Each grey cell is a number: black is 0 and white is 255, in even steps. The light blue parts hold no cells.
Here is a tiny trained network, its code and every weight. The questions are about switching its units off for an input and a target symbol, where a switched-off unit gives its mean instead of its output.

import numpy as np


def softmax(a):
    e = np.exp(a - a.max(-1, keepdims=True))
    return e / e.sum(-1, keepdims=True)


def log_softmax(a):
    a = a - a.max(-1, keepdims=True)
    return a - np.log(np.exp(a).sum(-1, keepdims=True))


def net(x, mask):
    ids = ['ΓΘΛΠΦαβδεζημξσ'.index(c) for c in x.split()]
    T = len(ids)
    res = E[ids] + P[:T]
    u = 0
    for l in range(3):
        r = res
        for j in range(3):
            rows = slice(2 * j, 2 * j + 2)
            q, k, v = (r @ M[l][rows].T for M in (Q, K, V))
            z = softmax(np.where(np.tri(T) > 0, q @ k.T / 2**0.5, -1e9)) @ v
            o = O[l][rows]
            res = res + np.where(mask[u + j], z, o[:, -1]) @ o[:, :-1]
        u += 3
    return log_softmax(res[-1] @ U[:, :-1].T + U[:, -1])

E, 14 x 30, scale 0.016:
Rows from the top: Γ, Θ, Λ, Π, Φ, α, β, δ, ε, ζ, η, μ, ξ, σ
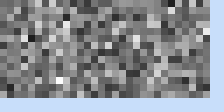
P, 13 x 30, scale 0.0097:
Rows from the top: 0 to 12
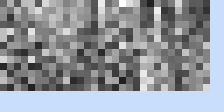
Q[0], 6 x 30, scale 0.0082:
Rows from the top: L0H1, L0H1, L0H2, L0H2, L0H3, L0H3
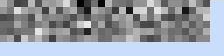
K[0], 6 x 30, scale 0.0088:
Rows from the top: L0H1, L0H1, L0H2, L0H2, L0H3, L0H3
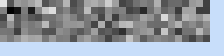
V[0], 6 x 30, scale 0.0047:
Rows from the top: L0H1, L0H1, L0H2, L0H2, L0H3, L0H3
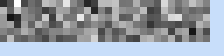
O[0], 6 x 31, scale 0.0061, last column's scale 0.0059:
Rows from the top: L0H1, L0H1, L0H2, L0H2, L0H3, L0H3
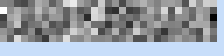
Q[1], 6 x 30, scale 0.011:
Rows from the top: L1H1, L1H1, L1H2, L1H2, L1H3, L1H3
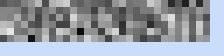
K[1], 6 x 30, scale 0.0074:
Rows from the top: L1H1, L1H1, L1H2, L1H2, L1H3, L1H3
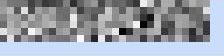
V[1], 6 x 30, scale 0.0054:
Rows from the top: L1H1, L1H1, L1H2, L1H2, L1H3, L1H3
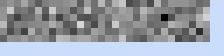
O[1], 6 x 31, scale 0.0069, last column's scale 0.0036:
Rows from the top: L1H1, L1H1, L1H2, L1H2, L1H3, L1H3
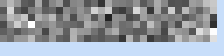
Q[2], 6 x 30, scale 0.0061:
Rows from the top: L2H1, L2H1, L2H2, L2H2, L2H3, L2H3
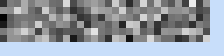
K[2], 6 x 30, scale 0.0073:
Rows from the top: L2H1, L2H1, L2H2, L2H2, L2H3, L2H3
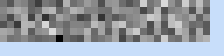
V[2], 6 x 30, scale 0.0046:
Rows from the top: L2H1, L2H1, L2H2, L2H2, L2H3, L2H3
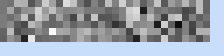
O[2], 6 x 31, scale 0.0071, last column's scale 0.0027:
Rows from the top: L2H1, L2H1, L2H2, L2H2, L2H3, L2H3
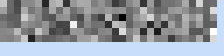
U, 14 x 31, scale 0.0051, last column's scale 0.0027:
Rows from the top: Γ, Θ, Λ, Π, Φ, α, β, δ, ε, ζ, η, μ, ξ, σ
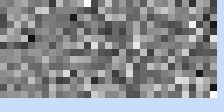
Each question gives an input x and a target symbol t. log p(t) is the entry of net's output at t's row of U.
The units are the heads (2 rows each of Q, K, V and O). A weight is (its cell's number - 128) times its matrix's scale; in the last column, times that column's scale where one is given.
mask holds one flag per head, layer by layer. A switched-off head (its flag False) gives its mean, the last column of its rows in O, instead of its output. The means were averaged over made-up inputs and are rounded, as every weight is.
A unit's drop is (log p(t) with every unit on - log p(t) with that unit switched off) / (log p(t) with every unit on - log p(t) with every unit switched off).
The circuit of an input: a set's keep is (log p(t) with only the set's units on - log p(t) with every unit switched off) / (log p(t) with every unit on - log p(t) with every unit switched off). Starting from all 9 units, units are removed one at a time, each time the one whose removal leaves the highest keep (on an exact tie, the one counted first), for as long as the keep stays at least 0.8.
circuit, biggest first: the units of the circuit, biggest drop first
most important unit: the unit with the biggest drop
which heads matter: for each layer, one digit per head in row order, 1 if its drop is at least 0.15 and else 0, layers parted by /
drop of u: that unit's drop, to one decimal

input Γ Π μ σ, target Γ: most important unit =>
L1H3
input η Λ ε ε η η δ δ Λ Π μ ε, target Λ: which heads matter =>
100 / 000 / 000
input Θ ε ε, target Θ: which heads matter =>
101 / 000 / 000
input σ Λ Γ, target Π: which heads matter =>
000 / 010 / 000
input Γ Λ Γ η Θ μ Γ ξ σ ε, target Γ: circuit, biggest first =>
[L1H3, L2H3]
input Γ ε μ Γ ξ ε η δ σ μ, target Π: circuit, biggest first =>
[L1H2, L2H1]
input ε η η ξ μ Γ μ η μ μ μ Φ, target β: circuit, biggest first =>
[L1H2, L1H1]
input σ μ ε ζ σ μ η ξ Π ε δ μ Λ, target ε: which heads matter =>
100 / 000 / 010
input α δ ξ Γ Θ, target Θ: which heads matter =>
001 / 001 / 000
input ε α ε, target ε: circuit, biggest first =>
[L0H1, L2H2]
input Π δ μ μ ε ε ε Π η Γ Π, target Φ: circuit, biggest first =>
[L2H1, L1H2]
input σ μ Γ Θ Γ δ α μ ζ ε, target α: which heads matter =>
000 / 001 / 101
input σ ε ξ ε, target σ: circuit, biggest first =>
[L0H2, L0H1]
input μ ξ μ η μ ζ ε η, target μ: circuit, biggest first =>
[L1H3]
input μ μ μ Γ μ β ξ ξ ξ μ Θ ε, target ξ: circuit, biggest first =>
[L1H3, L1H1, L2H3]
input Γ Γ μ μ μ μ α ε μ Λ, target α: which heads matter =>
000 / 001 / 001
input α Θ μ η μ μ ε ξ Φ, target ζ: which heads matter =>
000 / 100 / 000
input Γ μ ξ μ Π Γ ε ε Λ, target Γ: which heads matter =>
100 / 001 / 001
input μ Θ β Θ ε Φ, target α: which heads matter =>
000 / 010 / 001
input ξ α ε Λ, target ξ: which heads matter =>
000 / 100 / 001
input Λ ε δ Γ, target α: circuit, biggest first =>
[L1H2, L2H3]
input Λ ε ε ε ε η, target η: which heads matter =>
001 / 100 / 010
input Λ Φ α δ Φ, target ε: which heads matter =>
001 / 010 / 001
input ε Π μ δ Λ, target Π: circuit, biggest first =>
[L1H3, L1H2, L0H1]
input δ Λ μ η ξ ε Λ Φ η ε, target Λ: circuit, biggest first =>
[L0H1]
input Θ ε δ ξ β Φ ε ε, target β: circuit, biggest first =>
[L0H1, L1H1]
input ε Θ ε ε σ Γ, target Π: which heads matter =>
000 / 010 / 100
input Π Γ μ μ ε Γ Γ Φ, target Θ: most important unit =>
L1H2
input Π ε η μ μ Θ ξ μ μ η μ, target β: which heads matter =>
000 / 110 / 000
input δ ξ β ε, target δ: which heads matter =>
100 / 001 / 000
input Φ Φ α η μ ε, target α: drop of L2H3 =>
0.4
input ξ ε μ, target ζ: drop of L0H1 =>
0.0
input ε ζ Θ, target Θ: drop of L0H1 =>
0.2
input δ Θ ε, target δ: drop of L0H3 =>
0.1
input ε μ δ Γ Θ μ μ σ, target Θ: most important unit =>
L0H1
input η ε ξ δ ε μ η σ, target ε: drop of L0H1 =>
1.0
